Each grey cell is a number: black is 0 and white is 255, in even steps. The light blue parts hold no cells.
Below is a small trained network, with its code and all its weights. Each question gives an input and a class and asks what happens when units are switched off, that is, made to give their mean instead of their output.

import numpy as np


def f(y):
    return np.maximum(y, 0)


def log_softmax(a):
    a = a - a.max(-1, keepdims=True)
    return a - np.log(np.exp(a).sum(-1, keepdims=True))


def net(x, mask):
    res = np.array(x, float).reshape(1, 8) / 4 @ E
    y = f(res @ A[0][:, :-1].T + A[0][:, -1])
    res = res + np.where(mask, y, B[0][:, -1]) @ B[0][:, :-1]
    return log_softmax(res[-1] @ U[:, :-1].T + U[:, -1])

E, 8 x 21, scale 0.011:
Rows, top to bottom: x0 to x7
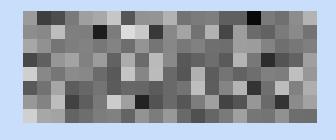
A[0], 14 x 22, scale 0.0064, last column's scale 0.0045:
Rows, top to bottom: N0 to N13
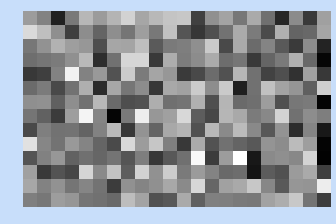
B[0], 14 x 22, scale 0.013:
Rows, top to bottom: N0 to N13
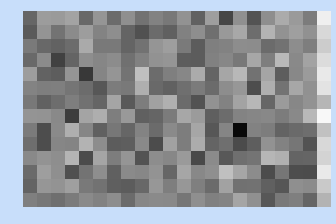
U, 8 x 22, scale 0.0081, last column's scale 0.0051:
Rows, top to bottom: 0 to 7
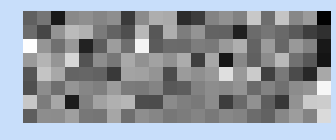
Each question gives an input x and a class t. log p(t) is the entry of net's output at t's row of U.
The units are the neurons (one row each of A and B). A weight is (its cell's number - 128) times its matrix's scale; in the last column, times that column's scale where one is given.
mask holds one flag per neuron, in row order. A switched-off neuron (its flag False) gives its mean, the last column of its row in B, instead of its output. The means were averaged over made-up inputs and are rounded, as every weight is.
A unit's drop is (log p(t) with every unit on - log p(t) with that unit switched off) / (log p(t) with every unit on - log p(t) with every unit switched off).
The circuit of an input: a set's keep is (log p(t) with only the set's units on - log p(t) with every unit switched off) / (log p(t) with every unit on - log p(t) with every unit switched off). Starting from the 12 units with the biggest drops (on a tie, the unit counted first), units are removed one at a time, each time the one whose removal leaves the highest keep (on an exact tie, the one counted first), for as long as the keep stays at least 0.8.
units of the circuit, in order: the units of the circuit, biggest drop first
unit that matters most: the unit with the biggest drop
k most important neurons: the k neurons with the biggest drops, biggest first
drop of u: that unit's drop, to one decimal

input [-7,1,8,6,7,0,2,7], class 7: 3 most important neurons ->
N1, N11, N8
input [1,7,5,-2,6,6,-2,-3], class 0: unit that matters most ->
N3
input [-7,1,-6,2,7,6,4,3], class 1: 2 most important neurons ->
N9, N11
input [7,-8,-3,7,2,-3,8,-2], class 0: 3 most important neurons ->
N6, N7, N5
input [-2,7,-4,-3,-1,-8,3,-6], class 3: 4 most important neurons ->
N0, N6, N1, N4
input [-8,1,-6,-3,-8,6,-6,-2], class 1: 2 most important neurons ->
N8, N11
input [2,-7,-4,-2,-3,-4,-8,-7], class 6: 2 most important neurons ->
N7, N3
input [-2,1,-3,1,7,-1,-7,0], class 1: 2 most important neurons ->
N9, N12
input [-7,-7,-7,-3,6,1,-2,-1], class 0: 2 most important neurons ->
N6, N11
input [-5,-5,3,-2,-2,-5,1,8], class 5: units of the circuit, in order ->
N3, N1
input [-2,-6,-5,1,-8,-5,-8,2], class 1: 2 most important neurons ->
N8, N3
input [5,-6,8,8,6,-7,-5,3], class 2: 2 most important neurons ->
N4, N3
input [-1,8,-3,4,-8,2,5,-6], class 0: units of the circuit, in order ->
N3, N2
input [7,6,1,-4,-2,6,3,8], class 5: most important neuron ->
N1
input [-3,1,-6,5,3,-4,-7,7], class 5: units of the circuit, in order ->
N1, N7
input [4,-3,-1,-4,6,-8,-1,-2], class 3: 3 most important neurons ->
N0, N8, N4
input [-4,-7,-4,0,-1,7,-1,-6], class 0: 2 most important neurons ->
N6, N0
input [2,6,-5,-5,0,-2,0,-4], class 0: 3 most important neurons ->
N3, N4, N2
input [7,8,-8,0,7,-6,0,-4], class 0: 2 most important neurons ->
N3, N8
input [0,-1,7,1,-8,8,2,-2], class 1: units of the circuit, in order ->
N8
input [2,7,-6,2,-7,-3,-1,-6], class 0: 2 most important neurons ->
N3, N9
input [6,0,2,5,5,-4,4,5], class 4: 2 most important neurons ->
N11, N5
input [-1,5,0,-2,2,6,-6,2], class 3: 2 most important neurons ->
N10, N4
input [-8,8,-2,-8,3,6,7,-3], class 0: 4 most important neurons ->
N3, N11, N2, N4
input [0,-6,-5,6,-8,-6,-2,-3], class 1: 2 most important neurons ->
N8, N3
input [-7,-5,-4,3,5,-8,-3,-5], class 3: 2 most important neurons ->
N0, N11
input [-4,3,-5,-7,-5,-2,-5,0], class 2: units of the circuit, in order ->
N5
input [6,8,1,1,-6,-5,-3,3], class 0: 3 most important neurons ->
N3, N2, N9
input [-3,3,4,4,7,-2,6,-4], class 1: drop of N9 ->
0.6
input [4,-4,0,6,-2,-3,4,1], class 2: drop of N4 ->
0.6
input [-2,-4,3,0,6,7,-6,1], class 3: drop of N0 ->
-0.1
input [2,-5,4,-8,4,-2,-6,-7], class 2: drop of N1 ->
0.1
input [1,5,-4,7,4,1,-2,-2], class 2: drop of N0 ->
0.0
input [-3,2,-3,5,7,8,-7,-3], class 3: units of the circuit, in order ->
N10
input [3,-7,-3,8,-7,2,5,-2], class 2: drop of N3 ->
0.2
